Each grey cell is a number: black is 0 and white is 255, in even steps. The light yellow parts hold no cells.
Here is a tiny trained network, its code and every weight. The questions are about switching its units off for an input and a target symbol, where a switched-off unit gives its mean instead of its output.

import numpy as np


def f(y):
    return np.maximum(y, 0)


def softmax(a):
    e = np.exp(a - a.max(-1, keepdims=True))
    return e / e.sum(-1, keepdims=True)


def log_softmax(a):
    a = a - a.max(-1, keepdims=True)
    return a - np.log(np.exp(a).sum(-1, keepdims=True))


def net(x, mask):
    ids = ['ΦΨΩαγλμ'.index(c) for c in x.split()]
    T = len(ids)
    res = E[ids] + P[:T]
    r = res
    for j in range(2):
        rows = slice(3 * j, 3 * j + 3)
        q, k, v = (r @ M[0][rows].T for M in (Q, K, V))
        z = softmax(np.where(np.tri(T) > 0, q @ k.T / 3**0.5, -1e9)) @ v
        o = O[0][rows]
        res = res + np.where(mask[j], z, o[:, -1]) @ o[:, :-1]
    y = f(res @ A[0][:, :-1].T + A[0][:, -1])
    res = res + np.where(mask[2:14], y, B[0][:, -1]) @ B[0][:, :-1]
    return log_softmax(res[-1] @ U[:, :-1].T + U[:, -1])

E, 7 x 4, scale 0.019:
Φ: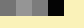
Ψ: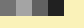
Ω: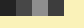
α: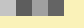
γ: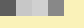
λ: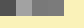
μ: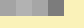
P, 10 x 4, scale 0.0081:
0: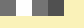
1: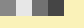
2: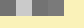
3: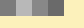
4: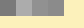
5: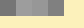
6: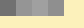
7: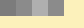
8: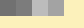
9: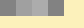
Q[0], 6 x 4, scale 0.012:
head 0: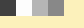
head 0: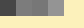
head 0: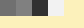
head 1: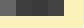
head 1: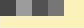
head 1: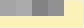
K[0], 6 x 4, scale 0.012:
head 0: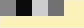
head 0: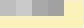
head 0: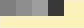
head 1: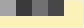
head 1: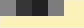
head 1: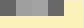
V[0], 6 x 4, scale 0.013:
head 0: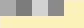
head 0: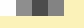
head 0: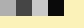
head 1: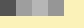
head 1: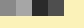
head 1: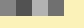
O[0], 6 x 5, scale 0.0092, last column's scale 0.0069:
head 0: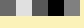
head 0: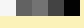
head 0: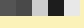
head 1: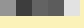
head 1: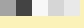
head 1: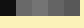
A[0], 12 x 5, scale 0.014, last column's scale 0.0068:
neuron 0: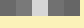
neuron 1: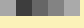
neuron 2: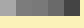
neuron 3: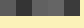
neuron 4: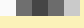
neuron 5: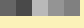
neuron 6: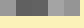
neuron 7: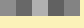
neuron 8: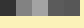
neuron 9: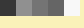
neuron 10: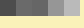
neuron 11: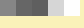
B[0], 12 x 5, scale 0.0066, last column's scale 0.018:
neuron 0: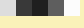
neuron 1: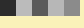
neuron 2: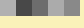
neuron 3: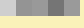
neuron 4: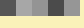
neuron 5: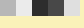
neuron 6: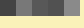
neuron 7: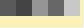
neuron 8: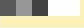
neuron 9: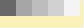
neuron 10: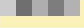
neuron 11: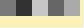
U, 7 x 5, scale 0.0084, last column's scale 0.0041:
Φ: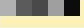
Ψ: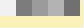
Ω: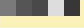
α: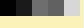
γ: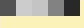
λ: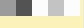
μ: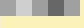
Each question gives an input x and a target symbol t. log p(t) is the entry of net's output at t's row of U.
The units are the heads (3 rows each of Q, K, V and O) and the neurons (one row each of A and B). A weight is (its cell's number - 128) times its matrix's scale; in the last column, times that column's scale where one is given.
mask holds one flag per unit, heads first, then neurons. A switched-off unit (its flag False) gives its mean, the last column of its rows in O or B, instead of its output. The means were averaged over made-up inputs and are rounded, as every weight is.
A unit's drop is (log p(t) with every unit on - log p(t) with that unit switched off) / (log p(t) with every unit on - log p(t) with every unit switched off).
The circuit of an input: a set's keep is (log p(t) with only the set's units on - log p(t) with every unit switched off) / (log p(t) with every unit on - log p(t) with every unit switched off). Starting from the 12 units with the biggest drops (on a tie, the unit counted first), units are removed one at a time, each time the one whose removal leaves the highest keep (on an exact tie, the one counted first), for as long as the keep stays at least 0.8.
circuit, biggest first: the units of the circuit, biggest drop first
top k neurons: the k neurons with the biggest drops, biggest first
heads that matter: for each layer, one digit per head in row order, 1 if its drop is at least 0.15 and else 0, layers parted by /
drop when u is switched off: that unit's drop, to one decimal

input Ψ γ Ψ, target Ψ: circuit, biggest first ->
head 1; neuron 0
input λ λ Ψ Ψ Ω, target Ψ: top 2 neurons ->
neuron 5; neuron 10
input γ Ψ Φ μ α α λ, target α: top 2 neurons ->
neuron 7; neuron 5
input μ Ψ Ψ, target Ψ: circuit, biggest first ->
head 1; head 0
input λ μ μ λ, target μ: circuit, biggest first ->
head 0; neuron 8
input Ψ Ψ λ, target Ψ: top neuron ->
neuron 5
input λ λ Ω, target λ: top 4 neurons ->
neuron 10; neuron 11; neuron 0; neuron 9
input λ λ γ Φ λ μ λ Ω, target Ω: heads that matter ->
01
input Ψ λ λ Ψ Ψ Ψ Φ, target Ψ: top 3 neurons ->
neuron 5; neuron 9; neuron 8
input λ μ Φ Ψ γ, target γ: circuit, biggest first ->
head 0; head 1; neuron 0
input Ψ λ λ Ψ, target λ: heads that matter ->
10
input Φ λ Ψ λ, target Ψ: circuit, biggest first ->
neuron 5; head 1; head 0
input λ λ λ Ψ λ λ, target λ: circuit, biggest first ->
head 0; neuron 11; neuron 0
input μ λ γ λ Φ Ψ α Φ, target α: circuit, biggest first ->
head 0; neuron 7; neuron 5
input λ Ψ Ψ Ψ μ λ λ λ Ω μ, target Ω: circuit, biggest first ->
head 0; neuron 8; neuron 0
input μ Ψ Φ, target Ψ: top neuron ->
neuron 0
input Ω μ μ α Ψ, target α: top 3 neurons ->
neuron 5; neuron 7; neuron 10
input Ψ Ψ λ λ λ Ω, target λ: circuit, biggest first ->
head 0; neuron 11; neuron 10
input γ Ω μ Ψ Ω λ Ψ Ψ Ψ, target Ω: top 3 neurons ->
neuron 8; neuron 0; neuron 11
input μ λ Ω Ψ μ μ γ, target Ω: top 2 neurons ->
neuron 8; neuron 0
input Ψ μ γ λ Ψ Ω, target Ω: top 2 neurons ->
neuron 8; neuron 11
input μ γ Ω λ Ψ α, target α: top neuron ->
neuron 9
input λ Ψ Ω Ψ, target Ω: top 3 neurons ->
neuron 8; neuron 0; neuron 5
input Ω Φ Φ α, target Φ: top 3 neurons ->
neuron 0; neuron 5; neuron 9
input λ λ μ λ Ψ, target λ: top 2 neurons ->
neuron 5; neuron 0
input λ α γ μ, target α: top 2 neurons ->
neuron 5; neuron 7
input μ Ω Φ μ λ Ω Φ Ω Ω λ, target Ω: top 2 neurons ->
neuron 8; neuron 0
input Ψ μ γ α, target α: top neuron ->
neuron 5
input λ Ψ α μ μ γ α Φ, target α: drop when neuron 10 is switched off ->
0.2
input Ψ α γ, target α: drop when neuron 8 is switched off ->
0.0
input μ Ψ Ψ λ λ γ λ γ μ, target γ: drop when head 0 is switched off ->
0.3
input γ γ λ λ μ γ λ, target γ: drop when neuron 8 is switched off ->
0.1
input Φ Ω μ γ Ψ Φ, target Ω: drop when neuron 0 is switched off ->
0.3
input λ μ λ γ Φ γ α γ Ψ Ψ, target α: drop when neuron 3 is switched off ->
0.1
